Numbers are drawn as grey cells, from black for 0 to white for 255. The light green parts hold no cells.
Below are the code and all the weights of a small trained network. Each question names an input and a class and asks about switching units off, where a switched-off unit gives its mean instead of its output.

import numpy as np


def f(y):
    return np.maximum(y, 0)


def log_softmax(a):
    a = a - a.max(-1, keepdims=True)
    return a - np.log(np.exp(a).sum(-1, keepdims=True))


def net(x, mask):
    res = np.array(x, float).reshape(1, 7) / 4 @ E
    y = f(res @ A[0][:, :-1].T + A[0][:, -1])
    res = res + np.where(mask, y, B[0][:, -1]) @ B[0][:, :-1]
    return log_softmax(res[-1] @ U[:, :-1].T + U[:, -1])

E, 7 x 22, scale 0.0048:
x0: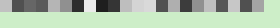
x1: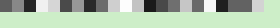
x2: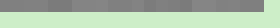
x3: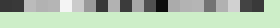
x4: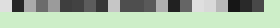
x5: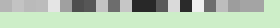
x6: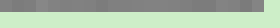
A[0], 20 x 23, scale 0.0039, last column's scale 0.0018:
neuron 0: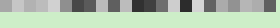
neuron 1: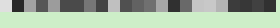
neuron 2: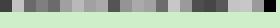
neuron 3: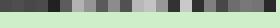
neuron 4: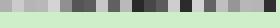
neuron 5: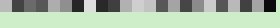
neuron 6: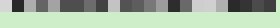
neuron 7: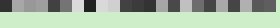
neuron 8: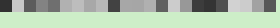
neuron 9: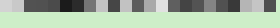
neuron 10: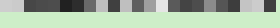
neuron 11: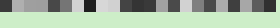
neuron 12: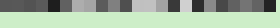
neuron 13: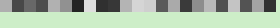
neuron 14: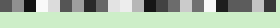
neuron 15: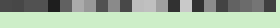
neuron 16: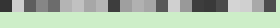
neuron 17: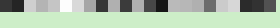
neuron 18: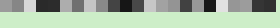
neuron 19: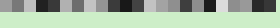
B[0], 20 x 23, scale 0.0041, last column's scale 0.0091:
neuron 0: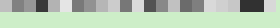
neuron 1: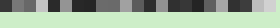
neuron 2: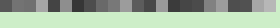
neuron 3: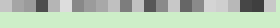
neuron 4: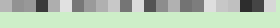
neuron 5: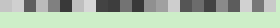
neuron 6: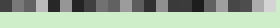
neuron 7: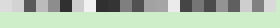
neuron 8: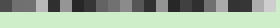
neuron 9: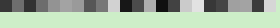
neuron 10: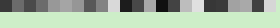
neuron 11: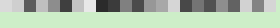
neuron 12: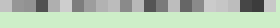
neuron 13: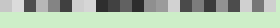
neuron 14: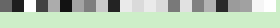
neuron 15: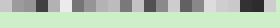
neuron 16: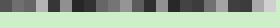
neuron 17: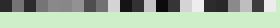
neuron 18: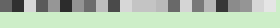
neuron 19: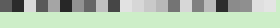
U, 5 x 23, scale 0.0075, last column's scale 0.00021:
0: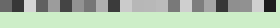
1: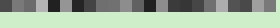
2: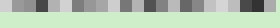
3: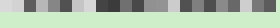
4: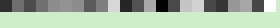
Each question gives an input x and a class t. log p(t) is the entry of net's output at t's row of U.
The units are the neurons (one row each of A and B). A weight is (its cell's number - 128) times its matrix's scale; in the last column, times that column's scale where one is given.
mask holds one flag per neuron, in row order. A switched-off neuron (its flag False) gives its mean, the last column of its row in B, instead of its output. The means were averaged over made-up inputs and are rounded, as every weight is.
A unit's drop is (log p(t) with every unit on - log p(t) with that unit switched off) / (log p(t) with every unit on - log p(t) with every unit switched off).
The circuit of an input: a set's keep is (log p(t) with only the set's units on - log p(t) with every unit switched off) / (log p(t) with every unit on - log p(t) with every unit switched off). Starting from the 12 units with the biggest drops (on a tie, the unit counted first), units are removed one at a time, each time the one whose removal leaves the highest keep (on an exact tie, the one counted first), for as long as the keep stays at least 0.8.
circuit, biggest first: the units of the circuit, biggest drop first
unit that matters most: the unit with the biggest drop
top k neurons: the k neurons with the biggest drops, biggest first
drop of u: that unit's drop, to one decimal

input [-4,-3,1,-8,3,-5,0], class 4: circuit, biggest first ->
neuron 9
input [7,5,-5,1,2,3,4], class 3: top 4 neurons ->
neuron 13; neuron 5; neuron 19; neuron 18
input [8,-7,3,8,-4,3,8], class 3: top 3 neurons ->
neuron 13; neuron 5; neuron 14
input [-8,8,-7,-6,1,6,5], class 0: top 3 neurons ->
neuron 14; neuron 13; neuron 5
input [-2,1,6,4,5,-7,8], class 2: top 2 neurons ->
neuron 15; neuron 3
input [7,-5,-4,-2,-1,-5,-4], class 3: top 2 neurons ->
neuron 13; neuron 5
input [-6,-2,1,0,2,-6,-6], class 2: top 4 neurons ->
neuron 15; neuron 3; neuron 12; neuron 13
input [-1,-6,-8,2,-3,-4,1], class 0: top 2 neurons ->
neuron 19; neuron 18
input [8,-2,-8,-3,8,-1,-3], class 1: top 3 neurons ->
neuron 1; neuron 6; neuron 7
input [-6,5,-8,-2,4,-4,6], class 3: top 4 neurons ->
neuron 7; neuron 11; neuron 19; neuron 18
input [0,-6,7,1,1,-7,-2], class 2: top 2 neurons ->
neuron 15; neuron 14
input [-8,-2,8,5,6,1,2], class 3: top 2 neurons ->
neuron 7; neuron 11
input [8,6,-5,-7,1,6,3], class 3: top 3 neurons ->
neuron 13; neuron 5; neuron 17
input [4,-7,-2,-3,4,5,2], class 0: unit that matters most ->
neuron 19
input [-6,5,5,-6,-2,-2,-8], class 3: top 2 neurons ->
neuron 7; neuron 11
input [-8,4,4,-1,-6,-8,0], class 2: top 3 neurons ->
neuron 15; neuron 3; neuron 12
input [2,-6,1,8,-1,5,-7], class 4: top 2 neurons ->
neuron 17; neuron 14
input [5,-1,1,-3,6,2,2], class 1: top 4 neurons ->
neuron 1; neuron 6; neuron 7; neuron 11
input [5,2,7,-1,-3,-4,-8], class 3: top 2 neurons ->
neuron 13; neuron 5
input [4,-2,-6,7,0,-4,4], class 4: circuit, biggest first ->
neuron 17
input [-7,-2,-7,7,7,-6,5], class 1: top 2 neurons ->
neuron 1; neuron 6
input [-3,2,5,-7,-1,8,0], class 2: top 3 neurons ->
neuron 0; neuron 4; neuron 17
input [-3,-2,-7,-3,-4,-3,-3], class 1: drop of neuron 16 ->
0.3
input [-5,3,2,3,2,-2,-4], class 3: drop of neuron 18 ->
0.1
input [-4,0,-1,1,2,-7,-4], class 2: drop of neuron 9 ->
0.0
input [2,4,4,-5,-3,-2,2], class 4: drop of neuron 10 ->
0.4
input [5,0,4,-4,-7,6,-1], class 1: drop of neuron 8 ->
0.4
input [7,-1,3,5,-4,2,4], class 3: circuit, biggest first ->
neuron 13
